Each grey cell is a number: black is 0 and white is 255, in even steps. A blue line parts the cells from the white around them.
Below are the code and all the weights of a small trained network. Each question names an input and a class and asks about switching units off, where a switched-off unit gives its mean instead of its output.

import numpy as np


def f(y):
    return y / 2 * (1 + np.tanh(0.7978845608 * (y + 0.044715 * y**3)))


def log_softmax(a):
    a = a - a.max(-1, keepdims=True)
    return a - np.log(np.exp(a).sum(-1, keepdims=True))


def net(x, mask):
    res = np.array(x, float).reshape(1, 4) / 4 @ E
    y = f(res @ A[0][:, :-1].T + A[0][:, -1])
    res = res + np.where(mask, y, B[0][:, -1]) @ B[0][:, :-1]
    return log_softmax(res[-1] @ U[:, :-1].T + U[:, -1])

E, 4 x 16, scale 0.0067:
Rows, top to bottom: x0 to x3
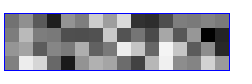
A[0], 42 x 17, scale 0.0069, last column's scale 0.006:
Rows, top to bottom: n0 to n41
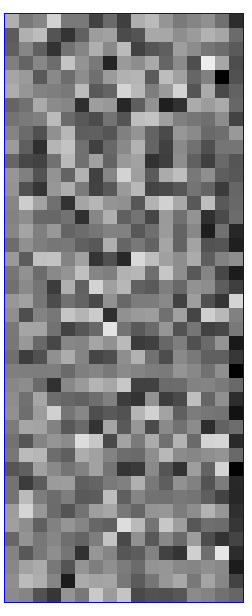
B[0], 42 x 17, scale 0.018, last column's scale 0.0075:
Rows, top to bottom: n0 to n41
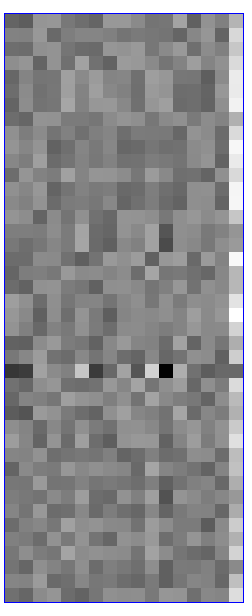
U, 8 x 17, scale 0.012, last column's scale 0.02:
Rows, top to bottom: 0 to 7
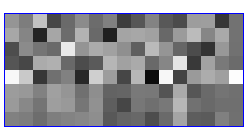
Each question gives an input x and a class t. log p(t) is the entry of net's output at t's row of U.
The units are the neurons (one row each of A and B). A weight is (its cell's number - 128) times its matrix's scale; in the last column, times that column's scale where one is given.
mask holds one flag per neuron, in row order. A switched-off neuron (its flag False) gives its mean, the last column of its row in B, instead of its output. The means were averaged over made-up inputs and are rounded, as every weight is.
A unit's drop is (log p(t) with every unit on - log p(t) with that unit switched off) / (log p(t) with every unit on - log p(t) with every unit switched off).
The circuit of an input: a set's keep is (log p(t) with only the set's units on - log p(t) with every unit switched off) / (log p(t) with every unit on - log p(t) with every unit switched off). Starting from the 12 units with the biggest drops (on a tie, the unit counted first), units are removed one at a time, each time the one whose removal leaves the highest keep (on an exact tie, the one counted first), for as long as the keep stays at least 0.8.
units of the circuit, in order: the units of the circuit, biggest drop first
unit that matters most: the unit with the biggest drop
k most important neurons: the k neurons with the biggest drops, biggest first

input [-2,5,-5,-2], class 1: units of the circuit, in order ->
[n14, n29]
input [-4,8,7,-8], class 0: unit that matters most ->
n12
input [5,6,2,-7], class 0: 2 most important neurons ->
[n10, n12]
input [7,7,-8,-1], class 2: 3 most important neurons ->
[n6, n38, n27]
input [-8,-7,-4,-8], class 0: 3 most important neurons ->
[n9, n24, n12]
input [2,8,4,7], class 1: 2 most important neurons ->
[n22, n14]
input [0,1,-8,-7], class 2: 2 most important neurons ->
[n6, n38]
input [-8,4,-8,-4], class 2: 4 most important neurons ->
[n6, n38, n27, n32]
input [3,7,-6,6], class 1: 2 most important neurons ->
[n22, n14]
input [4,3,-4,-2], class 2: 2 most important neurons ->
[n17, n6]
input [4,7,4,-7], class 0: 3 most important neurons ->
[n12, n10, n9]
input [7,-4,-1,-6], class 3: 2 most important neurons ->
[n41, n26]
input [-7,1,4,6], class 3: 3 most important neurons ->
[n17, n0, n28]
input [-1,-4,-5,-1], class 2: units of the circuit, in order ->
[n6]
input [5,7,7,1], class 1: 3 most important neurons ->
[n14, n22, n20]
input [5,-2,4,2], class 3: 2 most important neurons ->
[n26, n6]
